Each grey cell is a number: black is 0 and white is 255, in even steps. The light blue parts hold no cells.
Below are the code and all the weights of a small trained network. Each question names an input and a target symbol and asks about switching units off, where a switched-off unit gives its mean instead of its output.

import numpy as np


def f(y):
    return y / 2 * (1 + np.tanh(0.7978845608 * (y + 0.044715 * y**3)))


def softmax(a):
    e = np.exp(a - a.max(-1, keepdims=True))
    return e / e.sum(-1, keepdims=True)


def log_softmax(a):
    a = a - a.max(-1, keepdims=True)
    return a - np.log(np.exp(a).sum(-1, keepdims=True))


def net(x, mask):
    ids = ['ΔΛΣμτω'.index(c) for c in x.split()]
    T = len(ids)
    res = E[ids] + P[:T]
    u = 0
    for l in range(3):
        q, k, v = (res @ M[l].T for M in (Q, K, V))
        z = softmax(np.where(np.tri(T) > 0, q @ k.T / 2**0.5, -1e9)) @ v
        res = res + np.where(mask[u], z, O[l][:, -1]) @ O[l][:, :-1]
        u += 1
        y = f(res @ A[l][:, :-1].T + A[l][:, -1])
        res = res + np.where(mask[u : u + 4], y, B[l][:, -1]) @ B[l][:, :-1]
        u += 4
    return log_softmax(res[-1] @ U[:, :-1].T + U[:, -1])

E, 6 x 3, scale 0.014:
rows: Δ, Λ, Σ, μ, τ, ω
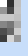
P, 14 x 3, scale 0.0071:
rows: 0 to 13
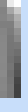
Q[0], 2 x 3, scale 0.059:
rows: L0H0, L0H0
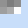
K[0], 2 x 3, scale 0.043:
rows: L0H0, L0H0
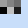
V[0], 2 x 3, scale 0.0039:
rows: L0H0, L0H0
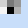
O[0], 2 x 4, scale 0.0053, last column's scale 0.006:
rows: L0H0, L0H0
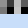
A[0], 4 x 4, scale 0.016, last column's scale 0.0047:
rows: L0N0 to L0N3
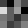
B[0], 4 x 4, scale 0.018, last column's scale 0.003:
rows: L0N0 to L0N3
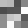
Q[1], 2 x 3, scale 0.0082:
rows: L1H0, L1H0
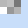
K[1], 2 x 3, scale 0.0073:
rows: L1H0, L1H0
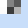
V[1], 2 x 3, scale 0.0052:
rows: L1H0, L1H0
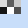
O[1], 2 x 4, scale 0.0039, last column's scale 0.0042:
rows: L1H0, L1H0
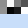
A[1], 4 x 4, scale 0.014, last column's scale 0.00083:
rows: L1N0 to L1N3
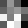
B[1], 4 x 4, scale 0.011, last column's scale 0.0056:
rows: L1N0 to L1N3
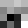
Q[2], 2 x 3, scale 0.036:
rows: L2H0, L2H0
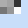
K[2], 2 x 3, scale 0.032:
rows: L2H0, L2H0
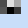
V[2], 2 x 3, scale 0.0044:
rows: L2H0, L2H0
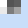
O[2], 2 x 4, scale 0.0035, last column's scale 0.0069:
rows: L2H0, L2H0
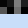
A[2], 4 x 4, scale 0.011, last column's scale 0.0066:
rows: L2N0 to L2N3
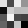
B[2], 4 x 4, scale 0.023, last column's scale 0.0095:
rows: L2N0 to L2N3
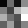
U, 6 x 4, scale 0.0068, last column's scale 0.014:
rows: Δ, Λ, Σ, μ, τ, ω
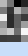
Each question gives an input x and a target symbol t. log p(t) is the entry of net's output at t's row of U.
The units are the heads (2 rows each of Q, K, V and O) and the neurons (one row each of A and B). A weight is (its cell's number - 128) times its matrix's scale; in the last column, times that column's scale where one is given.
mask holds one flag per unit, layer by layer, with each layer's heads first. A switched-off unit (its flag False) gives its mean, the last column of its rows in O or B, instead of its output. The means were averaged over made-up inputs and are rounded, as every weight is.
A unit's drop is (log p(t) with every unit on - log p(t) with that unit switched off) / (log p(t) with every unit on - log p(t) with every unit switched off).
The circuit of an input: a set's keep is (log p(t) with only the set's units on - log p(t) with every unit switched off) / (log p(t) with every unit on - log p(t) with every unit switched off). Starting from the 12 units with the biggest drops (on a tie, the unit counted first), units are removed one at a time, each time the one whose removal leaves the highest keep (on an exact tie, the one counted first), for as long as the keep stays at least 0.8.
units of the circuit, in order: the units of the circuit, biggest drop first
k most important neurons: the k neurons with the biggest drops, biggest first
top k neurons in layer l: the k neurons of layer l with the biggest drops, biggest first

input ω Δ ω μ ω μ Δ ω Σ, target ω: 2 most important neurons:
[L1N3 L1N2]
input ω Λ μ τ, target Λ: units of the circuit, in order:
[L1N2 L2N2 L2N1]
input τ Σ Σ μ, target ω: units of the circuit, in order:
[L0H0 L1N3 L2N0]
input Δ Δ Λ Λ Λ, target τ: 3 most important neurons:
[L0N1 L0N0 L2N1]
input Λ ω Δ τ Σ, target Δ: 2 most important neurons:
[L1N3 L1N0]
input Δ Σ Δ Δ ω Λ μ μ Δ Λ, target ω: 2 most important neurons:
[L1N3 L2N0]
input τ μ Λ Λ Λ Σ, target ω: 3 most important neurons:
[L1N3 L2N2 L1N2]
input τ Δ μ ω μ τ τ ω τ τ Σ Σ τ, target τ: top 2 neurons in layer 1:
[L1N3 L1N0]
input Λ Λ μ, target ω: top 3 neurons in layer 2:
[L2N2 L2N3 L2N1]
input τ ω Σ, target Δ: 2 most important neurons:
[L1N3 L2N1]
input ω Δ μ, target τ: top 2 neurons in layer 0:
[L0N1 L0N3]
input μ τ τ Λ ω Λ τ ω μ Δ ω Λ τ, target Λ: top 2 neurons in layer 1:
[L1N2 L1N3]
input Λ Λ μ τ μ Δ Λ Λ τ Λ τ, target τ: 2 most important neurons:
[L0N0 L2N1]
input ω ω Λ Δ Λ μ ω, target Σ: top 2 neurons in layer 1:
[L1N2 L1N0]
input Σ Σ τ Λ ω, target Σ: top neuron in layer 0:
[L0N1]
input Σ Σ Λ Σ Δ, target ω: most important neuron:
[L2N2]
